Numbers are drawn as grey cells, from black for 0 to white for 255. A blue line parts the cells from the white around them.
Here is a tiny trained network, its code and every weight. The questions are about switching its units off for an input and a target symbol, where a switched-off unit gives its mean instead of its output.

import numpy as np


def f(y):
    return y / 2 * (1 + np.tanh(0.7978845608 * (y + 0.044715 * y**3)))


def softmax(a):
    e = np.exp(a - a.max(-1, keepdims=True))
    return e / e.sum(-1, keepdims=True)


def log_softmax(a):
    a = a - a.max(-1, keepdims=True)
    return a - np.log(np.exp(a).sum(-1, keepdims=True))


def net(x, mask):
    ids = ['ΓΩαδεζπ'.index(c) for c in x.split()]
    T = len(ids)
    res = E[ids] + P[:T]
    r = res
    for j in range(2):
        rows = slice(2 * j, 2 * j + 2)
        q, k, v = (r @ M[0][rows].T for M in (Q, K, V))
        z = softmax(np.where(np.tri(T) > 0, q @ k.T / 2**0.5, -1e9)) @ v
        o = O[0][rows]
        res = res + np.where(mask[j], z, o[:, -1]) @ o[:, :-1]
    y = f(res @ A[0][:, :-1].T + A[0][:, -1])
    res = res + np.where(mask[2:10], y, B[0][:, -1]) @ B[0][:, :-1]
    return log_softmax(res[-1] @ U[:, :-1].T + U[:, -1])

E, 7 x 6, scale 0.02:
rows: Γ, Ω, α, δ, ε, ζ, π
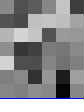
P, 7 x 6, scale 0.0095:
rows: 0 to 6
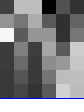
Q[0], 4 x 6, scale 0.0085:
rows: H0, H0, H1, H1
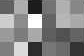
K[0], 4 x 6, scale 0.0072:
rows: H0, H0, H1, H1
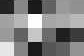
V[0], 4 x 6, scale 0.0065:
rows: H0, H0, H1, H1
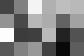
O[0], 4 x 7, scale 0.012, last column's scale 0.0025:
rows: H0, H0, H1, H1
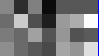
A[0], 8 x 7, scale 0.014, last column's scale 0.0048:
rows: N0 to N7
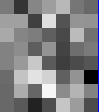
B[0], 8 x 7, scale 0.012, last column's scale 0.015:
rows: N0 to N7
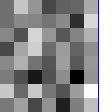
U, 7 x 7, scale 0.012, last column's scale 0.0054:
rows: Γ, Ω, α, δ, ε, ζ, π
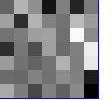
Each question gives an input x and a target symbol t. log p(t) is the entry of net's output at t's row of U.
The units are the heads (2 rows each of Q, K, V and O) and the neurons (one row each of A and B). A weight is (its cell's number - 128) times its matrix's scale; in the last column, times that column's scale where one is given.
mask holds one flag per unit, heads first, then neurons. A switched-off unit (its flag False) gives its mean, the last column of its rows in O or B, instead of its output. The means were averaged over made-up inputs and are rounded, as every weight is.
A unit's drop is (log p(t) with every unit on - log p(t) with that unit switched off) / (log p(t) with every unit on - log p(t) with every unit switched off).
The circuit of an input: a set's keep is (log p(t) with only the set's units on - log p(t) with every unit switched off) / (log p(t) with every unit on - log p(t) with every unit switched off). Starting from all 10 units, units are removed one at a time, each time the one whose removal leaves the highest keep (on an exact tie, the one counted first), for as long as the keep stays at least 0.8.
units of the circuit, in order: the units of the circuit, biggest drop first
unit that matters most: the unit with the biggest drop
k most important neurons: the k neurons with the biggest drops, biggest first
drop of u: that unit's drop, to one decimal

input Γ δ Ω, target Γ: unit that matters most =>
N6
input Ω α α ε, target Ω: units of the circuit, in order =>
(N6; H0)
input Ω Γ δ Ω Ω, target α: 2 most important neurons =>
(N1; N5)
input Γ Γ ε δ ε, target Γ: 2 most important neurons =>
(N1; N0)
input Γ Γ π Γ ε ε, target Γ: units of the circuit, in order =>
(H0; N1)
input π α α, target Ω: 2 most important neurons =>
(N2; N1)
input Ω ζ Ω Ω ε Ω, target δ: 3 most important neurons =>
(N6; N7; N2)
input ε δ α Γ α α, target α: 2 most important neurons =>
(N1; N5)
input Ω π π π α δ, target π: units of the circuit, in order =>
(N7; N6; H0)
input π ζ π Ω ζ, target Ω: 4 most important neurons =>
(N6; N0; N5; N4)
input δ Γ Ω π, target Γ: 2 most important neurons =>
(N5; N1)
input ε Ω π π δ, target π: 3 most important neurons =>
(N7; N6; N2)
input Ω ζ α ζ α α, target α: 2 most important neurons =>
(N1; N6)
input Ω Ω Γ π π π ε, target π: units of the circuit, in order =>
(N7)
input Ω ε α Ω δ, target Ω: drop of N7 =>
-0.1
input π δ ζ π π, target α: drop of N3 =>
0.0
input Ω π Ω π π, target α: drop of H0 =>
0.2
